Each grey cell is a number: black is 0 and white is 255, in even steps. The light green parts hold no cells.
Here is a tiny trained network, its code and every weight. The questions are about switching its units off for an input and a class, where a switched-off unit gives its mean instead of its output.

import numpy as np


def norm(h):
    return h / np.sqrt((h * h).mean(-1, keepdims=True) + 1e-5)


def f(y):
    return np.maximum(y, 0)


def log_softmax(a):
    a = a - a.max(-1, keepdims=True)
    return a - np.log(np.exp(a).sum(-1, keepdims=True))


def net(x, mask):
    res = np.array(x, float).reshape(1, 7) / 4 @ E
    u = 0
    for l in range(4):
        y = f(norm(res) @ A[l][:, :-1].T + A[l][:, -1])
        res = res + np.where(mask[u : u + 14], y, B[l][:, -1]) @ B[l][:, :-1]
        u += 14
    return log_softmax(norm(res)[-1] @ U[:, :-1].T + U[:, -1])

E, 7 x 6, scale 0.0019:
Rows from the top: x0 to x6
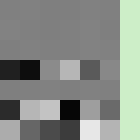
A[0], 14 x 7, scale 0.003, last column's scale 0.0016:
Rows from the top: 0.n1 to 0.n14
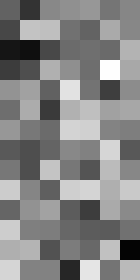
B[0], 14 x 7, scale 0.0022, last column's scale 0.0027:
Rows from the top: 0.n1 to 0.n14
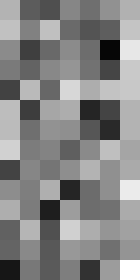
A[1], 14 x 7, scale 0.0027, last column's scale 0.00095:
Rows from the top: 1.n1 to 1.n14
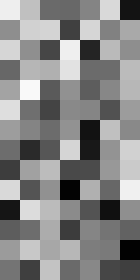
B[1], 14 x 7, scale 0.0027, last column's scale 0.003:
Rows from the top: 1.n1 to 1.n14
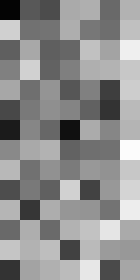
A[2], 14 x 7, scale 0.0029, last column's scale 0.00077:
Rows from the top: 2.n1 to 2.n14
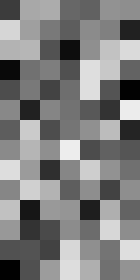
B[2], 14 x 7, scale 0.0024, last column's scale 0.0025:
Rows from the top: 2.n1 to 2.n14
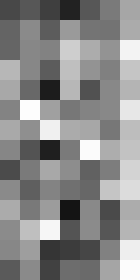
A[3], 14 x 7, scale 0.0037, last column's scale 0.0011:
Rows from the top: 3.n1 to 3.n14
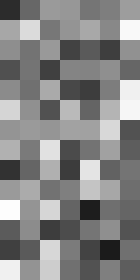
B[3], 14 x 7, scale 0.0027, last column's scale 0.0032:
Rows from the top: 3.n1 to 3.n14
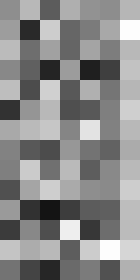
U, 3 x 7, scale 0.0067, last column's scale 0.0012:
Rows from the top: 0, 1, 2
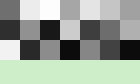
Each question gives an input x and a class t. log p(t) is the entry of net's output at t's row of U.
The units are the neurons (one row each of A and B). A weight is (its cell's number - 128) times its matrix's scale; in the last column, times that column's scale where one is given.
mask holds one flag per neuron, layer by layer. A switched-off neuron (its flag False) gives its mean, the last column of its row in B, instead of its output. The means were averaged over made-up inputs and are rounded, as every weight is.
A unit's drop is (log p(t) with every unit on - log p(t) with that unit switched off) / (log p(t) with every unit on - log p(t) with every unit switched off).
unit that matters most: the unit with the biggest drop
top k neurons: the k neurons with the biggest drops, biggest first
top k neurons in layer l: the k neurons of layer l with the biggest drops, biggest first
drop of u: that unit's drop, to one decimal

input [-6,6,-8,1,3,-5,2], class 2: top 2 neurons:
0.n7, 0.n6
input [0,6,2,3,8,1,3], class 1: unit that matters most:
1.n14
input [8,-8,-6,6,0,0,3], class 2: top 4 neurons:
0.n1, 1.n3, 0.n8, 1.n1
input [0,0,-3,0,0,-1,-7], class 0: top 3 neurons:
0.n14, 1.n4, 1.n13
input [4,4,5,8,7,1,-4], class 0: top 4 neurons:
3.n13, 1.n8, 1.n10, 0.n14
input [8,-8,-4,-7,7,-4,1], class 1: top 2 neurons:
1.n1, 1.n6
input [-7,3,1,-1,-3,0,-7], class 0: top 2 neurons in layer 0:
0.n5, 0.n10
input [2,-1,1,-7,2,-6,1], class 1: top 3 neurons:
1.n1, 1.n6, 2.n5
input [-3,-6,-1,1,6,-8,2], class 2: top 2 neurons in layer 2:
2.n12, 2.n11
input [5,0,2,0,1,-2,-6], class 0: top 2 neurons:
1.n4, 0.n14
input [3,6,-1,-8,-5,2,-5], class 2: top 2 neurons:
1.n5, 3.n11
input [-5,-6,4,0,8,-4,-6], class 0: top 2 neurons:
1.n4, 0.n14
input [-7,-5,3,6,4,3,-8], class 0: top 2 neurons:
3.n13, 1.n11
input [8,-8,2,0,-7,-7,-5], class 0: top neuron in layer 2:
2.n7
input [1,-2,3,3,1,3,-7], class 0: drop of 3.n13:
0.1
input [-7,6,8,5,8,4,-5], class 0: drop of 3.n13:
0.2
